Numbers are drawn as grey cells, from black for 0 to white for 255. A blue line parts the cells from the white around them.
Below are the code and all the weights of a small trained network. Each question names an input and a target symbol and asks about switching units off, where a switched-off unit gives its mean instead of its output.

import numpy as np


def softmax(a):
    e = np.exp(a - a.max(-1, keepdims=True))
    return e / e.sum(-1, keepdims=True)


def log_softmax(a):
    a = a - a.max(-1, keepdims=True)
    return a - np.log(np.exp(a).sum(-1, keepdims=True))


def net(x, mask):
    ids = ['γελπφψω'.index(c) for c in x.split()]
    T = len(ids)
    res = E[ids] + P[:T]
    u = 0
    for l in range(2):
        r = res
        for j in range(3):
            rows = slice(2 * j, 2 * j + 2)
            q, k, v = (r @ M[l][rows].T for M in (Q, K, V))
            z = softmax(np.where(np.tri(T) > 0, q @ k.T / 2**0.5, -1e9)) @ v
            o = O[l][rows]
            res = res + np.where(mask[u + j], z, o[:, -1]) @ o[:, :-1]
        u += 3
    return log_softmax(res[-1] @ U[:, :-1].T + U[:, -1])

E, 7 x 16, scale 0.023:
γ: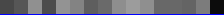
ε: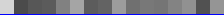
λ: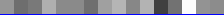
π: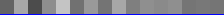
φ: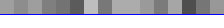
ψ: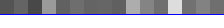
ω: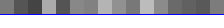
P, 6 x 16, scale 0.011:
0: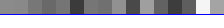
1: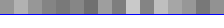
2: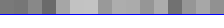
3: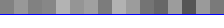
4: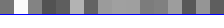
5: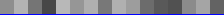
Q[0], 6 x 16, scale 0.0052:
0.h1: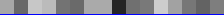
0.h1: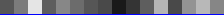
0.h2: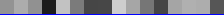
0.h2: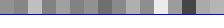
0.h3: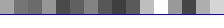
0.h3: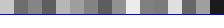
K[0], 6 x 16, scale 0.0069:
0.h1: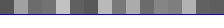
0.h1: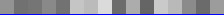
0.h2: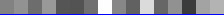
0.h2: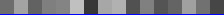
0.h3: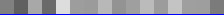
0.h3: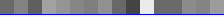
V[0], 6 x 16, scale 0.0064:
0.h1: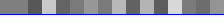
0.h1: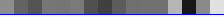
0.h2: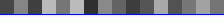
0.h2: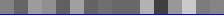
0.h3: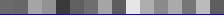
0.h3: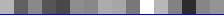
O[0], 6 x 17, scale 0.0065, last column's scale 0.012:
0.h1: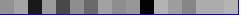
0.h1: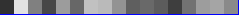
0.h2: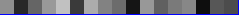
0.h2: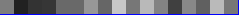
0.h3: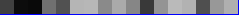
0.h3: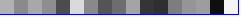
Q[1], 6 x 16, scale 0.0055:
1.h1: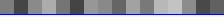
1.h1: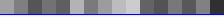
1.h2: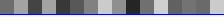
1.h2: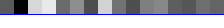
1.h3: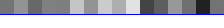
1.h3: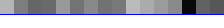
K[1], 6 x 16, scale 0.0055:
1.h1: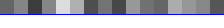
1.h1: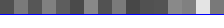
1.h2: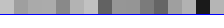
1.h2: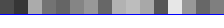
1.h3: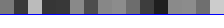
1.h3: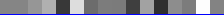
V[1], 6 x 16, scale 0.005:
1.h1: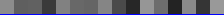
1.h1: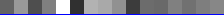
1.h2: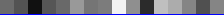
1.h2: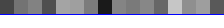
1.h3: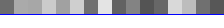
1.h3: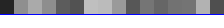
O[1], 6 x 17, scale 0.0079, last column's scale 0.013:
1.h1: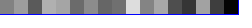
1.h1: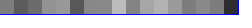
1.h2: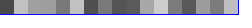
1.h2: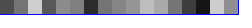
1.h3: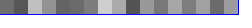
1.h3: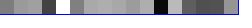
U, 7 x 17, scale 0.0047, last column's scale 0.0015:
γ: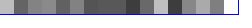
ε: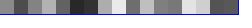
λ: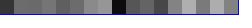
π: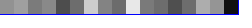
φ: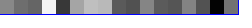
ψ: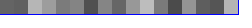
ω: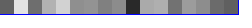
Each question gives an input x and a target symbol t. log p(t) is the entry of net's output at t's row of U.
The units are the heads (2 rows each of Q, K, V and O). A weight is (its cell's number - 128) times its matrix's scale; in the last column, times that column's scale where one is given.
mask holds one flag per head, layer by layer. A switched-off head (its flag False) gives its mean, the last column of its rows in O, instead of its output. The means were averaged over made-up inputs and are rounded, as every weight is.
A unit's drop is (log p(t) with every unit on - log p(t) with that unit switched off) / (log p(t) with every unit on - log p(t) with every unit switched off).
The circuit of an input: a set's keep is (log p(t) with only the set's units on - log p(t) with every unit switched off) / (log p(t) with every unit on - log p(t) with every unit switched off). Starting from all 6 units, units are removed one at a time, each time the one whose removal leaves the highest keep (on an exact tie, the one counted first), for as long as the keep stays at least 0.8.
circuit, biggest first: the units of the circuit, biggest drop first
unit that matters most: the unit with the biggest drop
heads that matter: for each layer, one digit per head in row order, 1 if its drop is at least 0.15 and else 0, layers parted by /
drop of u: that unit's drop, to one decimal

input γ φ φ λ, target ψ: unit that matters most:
0.h1
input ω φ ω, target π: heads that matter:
010 / 100
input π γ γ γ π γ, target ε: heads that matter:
011 / 110
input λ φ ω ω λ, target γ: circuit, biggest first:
1.h3, 0.h1, 0.h2
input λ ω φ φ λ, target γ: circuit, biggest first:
0.h1, 1.h3, 0.h2
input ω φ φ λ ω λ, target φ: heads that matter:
001 / 010
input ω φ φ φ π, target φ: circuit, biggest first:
0.h3, 0.h2
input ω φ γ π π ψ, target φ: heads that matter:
111 / 010
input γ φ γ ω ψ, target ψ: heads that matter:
100 / 010
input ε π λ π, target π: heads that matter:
101 / 110
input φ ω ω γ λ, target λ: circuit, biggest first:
1.h1, 0.h2
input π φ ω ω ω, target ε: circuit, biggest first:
1.h1, 0.h2, 1.h3
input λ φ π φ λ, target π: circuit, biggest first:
0.h2, 1.h1
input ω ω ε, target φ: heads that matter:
011 / 110
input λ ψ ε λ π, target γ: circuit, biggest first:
0.h1, 1.h3
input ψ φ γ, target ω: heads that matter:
101 / 110
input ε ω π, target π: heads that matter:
101 / 111
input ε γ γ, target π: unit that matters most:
1.h1
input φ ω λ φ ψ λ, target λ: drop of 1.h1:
0.6
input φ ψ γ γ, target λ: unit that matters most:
1.h1
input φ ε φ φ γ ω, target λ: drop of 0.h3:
0.2
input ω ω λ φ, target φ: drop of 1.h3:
0.3
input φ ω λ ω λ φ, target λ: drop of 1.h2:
-0.1
